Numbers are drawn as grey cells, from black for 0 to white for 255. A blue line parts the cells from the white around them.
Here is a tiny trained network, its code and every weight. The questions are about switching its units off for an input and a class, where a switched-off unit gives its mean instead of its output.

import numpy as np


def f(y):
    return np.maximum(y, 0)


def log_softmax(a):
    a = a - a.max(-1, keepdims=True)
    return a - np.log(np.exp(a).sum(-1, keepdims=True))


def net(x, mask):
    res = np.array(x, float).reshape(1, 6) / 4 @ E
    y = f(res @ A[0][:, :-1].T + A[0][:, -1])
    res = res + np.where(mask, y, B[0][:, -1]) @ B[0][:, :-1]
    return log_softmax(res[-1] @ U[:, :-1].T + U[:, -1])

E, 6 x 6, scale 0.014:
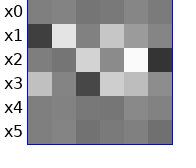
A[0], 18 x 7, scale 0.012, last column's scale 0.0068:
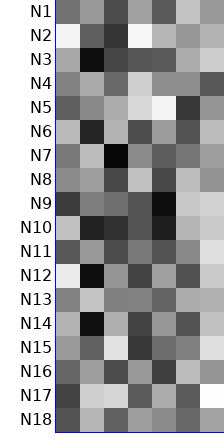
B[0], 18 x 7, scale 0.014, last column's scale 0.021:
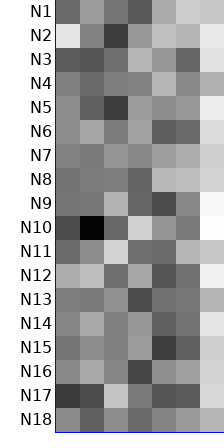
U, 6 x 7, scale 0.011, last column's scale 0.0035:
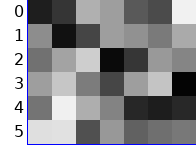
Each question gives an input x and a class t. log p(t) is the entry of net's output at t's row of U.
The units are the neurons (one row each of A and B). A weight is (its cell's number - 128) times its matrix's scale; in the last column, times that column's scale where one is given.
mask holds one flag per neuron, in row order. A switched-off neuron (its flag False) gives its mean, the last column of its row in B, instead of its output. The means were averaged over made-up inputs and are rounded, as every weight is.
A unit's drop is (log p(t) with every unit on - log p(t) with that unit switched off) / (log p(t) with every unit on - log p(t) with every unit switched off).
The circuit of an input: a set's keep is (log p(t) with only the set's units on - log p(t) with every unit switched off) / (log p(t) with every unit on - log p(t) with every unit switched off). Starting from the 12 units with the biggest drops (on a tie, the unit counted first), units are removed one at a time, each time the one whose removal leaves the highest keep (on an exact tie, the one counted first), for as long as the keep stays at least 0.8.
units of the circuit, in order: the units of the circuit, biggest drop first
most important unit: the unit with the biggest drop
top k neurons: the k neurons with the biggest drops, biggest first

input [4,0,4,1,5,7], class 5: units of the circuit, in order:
[N10]
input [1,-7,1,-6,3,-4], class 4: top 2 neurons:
[N12; N14]
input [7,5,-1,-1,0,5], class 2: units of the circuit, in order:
[N10; N2]
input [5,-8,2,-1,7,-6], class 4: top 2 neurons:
[N12; N2]
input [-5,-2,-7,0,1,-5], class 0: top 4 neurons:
[N10; N2; N9; N5]
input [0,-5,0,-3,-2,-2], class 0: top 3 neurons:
[N10; N3; N16]
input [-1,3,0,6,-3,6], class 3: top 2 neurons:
[N10; N3]
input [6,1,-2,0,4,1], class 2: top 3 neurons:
[N2; N5; N10]
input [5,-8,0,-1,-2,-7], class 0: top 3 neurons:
[N10; N3; N2]
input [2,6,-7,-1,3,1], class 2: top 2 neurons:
[N9; N2]
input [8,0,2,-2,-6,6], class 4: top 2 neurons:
[N10; N3]
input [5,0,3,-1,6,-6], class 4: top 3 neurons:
[N10; N3; N2]
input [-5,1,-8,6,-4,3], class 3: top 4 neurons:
[N16; N1; N8; N11]
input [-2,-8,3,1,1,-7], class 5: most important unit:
N17
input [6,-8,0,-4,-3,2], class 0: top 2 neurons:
[N10; N3]
